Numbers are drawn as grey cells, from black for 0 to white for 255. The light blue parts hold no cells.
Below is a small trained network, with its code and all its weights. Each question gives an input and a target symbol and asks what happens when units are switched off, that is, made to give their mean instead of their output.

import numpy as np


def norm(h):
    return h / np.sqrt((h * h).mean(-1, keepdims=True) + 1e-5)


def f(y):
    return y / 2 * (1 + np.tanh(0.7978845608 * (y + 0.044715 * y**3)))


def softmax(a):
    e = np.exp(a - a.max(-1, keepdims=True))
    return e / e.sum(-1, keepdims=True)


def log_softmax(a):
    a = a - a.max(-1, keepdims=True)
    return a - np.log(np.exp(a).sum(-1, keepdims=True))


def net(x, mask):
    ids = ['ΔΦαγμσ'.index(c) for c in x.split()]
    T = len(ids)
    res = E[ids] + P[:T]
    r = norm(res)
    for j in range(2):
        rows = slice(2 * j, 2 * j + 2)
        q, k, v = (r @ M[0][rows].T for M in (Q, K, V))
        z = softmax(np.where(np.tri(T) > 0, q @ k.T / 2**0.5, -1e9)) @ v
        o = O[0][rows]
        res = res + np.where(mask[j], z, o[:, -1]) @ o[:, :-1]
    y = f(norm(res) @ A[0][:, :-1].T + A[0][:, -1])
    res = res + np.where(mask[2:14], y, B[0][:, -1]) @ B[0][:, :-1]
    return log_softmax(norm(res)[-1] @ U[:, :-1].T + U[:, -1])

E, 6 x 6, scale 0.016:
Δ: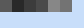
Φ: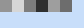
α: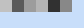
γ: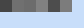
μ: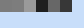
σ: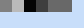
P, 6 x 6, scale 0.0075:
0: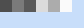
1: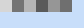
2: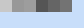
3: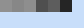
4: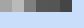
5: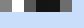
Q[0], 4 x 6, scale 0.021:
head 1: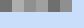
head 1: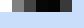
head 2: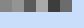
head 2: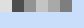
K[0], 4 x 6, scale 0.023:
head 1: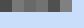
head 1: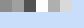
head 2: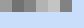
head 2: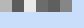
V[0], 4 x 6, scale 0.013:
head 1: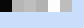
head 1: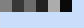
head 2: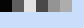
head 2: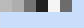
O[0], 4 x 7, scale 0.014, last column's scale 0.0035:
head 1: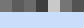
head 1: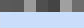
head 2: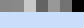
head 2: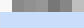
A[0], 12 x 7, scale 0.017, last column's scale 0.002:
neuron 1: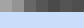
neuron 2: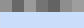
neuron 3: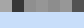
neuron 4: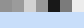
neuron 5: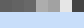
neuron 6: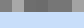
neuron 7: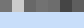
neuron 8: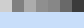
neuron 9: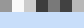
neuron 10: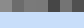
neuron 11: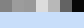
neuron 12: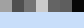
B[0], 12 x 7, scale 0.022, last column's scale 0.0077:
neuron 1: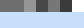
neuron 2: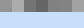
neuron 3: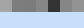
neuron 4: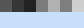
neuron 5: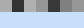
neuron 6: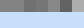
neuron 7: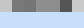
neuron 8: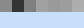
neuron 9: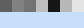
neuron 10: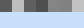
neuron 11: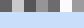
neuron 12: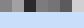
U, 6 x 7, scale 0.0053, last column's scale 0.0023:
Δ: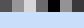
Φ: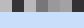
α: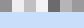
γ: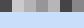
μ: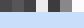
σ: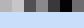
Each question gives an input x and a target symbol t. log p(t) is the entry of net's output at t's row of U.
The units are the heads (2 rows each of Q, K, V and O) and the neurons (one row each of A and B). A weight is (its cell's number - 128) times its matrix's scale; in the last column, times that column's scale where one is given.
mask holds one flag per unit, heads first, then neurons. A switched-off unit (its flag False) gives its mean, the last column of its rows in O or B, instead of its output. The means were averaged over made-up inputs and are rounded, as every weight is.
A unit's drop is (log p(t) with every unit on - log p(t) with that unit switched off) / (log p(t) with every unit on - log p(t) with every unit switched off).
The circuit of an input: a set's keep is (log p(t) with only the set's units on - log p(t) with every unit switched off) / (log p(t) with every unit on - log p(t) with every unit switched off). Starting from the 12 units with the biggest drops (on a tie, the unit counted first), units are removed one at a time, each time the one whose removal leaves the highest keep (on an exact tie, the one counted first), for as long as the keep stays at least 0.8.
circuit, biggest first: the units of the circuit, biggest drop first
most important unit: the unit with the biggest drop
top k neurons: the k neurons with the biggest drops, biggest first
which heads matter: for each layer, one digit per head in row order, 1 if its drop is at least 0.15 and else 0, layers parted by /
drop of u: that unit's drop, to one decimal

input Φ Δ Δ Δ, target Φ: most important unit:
head 1
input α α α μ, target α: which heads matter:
10
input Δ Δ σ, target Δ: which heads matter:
11
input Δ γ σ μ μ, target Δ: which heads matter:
10
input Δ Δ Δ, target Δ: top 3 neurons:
(neuron 4; neuron 7; neuron 12)
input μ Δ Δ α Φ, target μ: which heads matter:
00
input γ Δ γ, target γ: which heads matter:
11
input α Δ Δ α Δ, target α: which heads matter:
10
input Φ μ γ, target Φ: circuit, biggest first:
(neuron 8; head 2)
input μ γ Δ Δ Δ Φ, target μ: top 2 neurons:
(neuron 9; neuron 4)
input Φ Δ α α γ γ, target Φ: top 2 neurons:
(neuron 8; neuron 12)
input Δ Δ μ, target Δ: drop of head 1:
0.5
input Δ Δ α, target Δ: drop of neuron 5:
0.2
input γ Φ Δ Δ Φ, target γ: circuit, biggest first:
(head 2)
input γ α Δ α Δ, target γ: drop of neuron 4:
0.1
